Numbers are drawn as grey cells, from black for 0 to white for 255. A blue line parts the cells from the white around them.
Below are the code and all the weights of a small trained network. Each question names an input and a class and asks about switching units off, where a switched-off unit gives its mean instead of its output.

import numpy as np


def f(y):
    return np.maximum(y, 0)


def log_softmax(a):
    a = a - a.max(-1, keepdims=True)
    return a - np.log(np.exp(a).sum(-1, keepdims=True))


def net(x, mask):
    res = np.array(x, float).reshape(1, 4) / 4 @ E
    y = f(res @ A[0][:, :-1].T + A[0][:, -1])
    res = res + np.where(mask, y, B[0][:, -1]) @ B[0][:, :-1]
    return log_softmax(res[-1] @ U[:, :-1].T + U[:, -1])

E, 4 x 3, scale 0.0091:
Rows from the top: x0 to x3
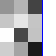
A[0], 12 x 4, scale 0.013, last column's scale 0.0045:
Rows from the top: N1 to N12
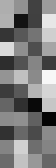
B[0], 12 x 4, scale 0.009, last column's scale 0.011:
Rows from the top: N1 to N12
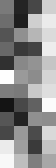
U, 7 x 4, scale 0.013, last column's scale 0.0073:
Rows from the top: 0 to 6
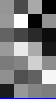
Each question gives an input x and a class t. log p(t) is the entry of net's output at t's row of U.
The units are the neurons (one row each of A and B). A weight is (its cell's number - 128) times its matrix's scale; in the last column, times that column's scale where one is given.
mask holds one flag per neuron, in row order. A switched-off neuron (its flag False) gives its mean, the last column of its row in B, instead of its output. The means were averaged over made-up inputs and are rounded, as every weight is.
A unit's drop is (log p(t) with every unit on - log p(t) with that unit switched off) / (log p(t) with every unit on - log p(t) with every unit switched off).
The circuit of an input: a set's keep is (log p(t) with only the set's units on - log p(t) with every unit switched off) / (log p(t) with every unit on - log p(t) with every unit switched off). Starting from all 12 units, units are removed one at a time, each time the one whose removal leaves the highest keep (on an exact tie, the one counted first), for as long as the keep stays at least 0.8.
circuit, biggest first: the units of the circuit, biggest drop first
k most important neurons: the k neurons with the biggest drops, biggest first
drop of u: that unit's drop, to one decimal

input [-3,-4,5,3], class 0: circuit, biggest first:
[N2]
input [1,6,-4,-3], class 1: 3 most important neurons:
[N2 N11 N3]
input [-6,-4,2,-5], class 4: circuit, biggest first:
[N7 N4]
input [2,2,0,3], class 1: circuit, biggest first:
[N2 N8]
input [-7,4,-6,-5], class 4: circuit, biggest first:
[N8 N7]
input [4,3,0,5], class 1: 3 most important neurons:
[N2 N11 N8]
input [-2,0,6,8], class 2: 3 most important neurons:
[N4 N1 N7]
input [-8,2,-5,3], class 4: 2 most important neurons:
[N8 N4]
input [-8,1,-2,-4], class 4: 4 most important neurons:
[N8 N7 N4 N10]
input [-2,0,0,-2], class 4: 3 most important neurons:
[N8 N4 N10]
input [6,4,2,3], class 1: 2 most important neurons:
[N2 N11]
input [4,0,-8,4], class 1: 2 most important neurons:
[N2 N11]
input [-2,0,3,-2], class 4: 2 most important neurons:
[N4 N1]
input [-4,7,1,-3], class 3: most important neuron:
[N2]
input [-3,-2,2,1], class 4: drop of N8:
0.1
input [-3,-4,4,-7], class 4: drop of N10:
0.0
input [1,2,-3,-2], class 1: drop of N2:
0.4
